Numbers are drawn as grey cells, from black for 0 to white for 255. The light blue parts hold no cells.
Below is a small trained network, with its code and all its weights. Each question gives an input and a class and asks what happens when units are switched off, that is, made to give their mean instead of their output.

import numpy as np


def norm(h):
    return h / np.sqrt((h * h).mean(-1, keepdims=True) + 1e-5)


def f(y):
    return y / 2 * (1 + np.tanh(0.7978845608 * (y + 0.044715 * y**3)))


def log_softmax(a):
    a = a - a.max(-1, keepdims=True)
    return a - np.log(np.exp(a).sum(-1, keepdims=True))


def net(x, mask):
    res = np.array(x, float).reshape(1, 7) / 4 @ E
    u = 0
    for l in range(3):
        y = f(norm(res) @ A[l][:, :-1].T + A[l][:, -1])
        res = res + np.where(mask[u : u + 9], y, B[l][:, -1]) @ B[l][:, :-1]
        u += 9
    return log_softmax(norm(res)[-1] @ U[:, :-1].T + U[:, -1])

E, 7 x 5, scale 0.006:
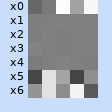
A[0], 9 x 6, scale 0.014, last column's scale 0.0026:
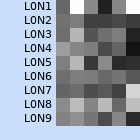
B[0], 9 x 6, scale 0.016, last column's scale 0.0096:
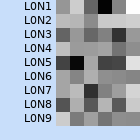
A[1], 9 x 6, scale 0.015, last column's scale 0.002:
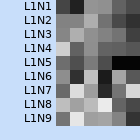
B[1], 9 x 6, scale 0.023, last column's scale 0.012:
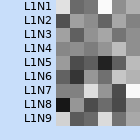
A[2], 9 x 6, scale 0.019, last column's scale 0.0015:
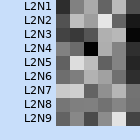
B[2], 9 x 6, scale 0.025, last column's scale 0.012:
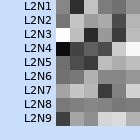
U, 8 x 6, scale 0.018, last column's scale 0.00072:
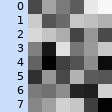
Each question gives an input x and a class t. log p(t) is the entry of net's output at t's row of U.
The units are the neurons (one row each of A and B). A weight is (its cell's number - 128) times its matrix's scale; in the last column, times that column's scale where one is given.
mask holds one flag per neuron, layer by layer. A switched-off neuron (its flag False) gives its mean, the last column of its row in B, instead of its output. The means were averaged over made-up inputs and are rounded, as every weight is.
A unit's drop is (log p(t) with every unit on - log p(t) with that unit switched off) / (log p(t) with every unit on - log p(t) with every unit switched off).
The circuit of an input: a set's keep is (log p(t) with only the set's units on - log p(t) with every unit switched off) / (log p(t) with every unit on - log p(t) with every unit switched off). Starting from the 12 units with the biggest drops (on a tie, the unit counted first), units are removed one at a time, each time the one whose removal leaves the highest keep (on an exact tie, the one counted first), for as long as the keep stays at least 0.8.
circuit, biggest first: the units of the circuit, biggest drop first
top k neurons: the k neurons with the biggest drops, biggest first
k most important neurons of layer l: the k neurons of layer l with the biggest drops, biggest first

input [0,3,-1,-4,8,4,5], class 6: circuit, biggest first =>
L0N2, L1N5
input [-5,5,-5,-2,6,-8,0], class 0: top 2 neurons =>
L1N7, L0N7
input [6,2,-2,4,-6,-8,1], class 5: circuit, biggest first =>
L0N1, L1N8
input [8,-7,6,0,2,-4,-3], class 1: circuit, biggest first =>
L0N1, L2N3, L1N7
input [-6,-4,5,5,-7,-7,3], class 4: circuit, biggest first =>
L0N5
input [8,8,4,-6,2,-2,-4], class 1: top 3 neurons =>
L0N1, L2N3, L1N7
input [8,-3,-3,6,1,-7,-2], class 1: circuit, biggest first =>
L0N1, L2N3, L1N7
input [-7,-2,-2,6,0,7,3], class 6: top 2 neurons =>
L0N5, L2N4
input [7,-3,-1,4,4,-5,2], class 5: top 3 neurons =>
L0N5, L0N1, L1N7
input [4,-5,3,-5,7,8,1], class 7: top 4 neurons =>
L1N7, L0N5, L2N4, L1N5
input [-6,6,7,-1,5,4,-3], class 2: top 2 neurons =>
L0N2, L0N7
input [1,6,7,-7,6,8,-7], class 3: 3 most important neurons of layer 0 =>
L0N8, L0N7, L0N2
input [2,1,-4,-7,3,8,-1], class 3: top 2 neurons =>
L0N7, L1N7
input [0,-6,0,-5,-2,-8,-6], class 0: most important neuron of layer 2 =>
L2N9
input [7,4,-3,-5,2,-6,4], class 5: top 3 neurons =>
L0N1, L0N5, L1N7
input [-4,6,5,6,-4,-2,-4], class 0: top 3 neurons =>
L0N1, L1N7, L0N7
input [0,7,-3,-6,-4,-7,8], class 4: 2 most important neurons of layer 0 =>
L0N2, L0N1
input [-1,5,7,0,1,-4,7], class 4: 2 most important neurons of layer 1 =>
L1N5, L1N7
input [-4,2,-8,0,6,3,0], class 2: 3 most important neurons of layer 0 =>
L0N7, L0N2, L0N4
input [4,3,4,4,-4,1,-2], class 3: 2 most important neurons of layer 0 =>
L0N8, L0N5
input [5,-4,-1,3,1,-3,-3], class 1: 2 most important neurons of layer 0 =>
L0N1, L0N8
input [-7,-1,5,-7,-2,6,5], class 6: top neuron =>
L0N5
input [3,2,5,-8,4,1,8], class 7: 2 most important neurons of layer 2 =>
L2N2, L2N5
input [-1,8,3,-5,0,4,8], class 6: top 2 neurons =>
L1N5, L0N5
